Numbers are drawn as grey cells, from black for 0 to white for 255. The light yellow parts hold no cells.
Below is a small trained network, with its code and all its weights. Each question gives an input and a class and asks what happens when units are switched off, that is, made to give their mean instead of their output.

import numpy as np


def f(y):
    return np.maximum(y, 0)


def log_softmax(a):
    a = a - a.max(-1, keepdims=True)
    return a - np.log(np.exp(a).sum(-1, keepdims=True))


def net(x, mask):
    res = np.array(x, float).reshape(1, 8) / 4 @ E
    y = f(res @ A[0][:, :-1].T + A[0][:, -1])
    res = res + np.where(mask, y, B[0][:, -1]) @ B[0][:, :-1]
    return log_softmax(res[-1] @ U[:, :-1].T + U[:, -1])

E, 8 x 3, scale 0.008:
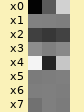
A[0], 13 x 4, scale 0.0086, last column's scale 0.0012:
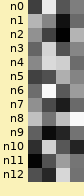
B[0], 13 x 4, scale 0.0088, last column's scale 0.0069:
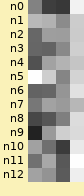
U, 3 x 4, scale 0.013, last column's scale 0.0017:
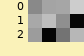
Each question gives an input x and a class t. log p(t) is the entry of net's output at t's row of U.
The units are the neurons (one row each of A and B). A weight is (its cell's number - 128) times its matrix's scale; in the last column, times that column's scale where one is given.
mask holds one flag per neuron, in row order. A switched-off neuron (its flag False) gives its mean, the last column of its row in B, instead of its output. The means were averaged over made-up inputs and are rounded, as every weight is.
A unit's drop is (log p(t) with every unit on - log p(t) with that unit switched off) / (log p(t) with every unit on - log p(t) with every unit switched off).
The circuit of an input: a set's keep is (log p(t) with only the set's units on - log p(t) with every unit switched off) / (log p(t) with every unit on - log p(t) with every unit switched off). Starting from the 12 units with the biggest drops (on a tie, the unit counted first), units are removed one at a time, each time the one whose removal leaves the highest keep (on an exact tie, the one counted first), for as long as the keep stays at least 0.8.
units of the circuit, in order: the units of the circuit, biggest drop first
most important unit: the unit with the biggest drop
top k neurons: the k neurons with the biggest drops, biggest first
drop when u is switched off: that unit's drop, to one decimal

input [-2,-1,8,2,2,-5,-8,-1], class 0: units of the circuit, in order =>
[n9 n0]
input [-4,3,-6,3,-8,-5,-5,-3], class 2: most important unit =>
n0
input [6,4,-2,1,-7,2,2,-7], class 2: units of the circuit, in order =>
[n0 n10]
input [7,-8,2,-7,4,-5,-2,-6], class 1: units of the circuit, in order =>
[n5 n12]
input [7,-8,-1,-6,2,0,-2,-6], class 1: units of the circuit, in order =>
[n5 n12 n11]
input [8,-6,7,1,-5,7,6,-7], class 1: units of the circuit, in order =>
[n5 n11]
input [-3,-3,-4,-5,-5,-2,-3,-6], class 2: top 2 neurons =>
[n0 n5]
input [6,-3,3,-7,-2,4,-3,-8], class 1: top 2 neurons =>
[n5 n11]
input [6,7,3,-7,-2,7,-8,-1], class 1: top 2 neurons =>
[n5 n11]
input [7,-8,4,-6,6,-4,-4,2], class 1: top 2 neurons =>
[n5 n12]
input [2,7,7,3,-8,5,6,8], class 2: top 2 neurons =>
[n0 n10]
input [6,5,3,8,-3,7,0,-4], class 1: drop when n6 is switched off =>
0.1
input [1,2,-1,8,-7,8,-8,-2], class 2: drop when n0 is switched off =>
0.2
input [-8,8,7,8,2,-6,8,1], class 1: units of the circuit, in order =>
[n1]
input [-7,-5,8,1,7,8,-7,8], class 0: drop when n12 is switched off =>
0.0
